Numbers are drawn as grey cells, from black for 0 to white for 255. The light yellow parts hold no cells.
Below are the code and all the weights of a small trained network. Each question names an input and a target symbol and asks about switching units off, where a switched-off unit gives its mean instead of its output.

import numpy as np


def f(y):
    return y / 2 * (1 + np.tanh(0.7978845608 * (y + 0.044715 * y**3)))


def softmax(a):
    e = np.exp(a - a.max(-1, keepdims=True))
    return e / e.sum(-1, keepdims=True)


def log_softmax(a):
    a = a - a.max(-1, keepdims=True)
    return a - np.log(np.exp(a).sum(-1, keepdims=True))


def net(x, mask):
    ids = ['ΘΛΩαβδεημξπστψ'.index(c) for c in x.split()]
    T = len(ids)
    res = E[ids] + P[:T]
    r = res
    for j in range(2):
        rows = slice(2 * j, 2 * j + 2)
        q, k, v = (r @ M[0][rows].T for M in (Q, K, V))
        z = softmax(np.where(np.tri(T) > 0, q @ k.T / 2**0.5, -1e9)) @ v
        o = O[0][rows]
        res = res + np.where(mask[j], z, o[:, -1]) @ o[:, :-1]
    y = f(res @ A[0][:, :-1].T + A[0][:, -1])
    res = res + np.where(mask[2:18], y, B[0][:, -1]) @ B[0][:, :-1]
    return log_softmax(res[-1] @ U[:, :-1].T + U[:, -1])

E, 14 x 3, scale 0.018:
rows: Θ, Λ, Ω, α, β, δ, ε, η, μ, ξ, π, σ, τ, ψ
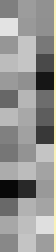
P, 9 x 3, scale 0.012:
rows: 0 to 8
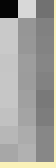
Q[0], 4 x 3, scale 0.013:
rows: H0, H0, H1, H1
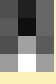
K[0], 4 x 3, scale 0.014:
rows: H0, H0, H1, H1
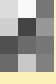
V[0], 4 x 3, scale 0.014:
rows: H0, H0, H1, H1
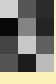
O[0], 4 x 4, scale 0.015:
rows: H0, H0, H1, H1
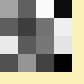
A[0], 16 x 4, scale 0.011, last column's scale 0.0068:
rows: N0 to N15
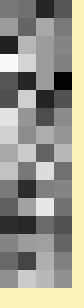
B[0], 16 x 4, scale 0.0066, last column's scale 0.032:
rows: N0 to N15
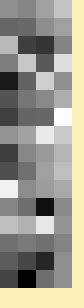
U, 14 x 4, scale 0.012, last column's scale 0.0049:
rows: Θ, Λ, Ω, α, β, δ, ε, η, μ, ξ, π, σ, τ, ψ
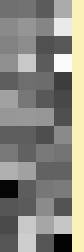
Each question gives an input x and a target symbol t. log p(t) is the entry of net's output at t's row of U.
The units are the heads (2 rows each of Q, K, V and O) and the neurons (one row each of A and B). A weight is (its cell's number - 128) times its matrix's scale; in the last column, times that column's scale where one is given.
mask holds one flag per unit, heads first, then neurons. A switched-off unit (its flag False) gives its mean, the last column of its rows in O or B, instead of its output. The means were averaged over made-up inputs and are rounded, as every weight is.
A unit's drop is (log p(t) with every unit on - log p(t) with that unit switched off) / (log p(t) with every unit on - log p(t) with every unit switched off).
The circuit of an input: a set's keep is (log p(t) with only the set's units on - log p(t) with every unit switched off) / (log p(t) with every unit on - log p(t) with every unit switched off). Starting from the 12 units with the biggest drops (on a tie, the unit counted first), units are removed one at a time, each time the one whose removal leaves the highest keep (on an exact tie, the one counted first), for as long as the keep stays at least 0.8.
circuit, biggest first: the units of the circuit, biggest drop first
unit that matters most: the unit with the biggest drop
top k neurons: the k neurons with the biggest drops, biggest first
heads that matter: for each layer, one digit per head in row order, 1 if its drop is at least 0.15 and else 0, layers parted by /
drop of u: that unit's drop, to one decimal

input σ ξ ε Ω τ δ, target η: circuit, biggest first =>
(H0; N7)
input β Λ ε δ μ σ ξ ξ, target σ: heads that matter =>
10
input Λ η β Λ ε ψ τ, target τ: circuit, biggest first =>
(H0; N9)
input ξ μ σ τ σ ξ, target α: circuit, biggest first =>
(H0; N3)
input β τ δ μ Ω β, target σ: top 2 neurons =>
(N4; N3)
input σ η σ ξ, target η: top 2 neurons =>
(N6; N7)
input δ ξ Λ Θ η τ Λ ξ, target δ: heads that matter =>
11
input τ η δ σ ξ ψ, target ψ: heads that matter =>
10
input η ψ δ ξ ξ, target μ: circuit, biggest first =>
(H0; N10; N3)
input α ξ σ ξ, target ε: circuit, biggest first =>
(N7; H1)
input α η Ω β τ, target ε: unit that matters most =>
N7
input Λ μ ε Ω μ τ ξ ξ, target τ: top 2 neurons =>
(N7; N3)
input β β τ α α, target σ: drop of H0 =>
1.3
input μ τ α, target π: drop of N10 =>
0.1
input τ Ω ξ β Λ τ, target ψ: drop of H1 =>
0.0
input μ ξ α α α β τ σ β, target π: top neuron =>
(N5)
